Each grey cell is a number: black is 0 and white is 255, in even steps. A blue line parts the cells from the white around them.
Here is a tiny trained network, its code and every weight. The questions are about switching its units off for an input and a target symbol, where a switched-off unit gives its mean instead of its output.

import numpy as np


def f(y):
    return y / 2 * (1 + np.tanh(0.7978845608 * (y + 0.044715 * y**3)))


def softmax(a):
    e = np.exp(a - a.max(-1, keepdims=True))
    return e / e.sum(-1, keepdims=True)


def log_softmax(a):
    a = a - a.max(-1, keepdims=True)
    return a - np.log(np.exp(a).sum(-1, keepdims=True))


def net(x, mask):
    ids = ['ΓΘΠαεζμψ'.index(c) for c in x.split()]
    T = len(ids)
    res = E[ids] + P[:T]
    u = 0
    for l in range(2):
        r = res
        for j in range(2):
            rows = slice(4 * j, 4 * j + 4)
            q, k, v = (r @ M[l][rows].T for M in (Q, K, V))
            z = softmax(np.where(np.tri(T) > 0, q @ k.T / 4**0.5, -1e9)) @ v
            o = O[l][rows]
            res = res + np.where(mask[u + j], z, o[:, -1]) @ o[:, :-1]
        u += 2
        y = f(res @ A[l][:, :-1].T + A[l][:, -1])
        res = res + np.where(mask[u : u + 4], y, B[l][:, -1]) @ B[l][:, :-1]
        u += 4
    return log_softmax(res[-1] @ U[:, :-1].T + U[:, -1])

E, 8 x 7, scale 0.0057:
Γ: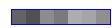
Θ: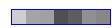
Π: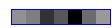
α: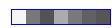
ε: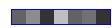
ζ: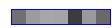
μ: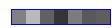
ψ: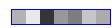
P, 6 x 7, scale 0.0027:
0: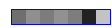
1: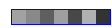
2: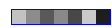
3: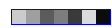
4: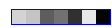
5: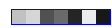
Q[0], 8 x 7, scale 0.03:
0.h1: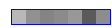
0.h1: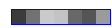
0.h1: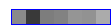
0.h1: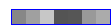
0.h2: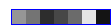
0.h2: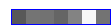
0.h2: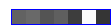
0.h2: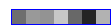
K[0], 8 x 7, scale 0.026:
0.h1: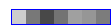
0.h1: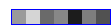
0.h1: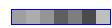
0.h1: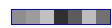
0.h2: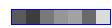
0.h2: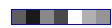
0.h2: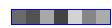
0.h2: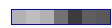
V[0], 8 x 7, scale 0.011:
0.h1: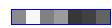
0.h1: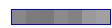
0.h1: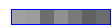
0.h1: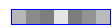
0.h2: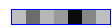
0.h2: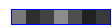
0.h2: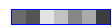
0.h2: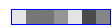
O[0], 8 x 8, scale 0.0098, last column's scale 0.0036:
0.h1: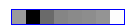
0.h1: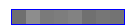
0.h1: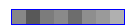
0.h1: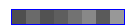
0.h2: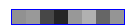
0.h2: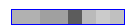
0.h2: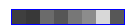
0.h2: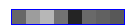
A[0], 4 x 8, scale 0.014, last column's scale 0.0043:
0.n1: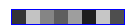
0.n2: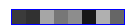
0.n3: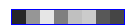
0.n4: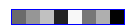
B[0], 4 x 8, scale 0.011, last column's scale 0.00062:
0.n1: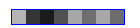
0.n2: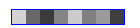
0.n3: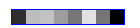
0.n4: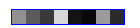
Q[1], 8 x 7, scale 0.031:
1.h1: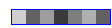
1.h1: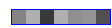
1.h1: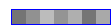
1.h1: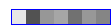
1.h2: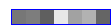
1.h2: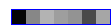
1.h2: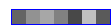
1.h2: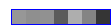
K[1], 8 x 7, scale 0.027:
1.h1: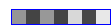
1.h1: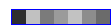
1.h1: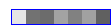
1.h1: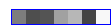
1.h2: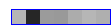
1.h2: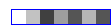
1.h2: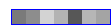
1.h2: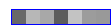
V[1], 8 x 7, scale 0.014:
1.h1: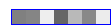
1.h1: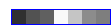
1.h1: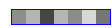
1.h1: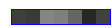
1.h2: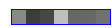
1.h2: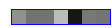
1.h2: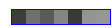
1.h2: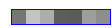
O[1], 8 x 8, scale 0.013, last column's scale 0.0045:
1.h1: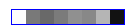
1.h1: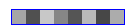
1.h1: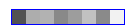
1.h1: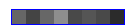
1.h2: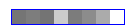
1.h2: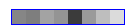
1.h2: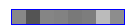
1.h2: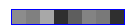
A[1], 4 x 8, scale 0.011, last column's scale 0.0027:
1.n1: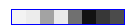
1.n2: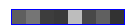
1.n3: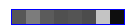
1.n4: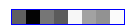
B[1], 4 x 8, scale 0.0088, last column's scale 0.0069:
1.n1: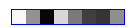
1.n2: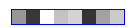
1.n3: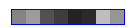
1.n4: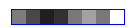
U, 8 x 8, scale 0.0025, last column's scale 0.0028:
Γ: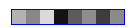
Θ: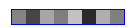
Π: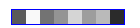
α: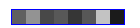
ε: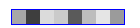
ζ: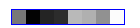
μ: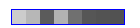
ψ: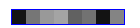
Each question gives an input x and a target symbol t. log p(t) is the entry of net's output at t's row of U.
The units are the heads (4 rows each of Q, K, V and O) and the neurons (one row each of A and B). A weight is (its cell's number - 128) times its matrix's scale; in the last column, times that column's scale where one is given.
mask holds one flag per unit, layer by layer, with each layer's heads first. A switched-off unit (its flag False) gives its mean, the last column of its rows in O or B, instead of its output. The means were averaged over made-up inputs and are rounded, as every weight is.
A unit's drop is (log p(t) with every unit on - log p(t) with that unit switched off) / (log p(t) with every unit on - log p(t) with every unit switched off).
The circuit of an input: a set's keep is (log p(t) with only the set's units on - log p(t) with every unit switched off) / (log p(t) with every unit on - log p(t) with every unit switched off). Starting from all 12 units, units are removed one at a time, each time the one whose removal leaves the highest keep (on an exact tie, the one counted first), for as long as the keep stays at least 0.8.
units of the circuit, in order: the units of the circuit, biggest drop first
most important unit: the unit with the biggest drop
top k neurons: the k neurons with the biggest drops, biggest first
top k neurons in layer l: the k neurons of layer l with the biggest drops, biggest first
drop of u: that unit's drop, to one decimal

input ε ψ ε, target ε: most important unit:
0.h2
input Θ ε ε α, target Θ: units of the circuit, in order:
(1.h1; 1.n2; 0.h2; 1.h2)
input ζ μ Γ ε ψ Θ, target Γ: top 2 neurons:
(0.n2; 0.n4)
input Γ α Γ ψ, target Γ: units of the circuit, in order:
(0.h1; 1.h2; 0.n3)
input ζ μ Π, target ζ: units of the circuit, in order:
(0.h2; 1.h2; 1.n4)
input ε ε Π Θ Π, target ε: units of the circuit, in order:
(0.h2; 1.h2; 1.h1)
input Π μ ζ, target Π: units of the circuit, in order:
(0.h2; 1.h1)
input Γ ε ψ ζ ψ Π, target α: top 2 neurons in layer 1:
(1.n3; 1.n2)
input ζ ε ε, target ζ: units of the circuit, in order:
(0.h2; 1.n4; 1.h2)
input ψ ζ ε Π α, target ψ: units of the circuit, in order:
(0.h2; 1.h1; 0.h1)
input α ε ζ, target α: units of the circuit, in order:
(0.h2; 1.h1; 1.n3; 1.h2)
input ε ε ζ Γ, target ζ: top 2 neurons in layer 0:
(0.n2; 0.n4)
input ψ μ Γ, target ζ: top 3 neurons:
(0.n2; 1.n4; 0.n4)
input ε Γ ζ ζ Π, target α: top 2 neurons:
(1.n3; 0.n2)
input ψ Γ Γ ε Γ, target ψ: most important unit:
0.h1
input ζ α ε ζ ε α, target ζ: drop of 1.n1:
0.0
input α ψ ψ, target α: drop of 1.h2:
0.3
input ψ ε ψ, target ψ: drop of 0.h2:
1.1
